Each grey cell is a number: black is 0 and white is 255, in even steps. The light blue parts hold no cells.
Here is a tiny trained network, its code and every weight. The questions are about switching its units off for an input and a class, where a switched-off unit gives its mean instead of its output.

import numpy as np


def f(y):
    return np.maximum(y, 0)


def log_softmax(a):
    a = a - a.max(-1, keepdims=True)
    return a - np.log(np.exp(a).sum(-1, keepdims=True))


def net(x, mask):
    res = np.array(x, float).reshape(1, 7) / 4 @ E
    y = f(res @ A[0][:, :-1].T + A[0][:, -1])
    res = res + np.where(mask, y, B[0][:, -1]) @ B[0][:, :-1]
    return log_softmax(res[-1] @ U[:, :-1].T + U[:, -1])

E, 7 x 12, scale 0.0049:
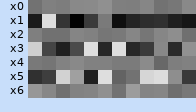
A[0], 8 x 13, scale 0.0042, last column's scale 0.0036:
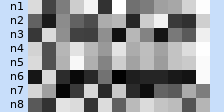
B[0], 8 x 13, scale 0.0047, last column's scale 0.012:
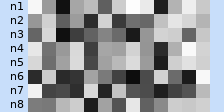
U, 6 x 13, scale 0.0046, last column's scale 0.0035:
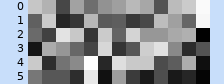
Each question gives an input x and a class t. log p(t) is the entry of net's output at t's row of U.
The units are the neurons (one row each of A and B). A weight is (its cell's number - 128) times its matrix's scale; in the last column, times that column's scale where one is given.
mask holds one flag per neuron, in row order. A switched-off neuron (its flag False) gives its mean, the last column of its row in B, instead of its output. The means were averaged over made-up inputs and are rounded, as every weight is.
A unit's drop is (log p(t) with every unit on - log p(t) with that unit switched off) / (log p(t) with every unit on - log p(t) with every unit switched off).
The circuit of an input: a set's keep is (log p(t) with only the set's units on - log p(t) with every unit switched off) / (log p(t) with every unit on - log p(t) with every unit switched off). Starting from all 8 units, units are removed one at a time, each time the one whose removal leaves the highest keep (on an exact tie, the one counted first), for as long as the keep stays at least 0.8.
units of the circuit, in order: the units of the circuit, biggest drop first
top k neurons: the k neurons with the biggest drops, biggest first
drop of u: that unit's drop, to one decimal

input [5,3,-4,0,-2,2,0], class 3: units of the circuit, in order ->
(n7 n1)
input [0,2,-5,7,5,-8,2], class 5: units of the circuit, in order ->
(n7)
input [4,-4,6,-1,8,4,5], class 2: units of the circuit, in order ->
(n8 n7 n3)
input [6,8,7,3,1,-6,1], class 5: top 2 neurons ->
(n7 n2)
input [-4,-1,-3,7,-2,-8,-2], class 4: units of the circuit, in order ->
(n1 n7)
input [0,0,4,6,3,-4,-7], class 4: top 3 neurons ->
(n1 n6 n3)
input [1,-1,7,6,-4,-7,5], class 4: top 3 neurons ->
(n1 n7 n6)
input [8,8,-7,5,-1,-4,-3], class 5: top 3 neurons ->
(n7 n2 n8)
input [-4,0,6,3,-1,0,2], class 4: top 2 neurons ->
(n6 n3)
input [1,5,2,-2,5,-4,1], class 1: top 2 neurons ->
(n3 n6)
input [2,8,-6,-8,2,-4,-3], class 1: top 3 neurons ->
(n6 n3 n8)
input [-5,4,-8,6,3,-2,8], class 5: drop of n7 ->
0.3
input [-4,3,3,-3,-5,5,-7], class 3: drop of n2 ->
0.0
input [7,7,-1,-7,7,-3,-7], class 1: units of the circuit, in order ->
(n6)
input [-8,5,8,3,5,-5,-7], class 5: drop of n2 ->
0.1
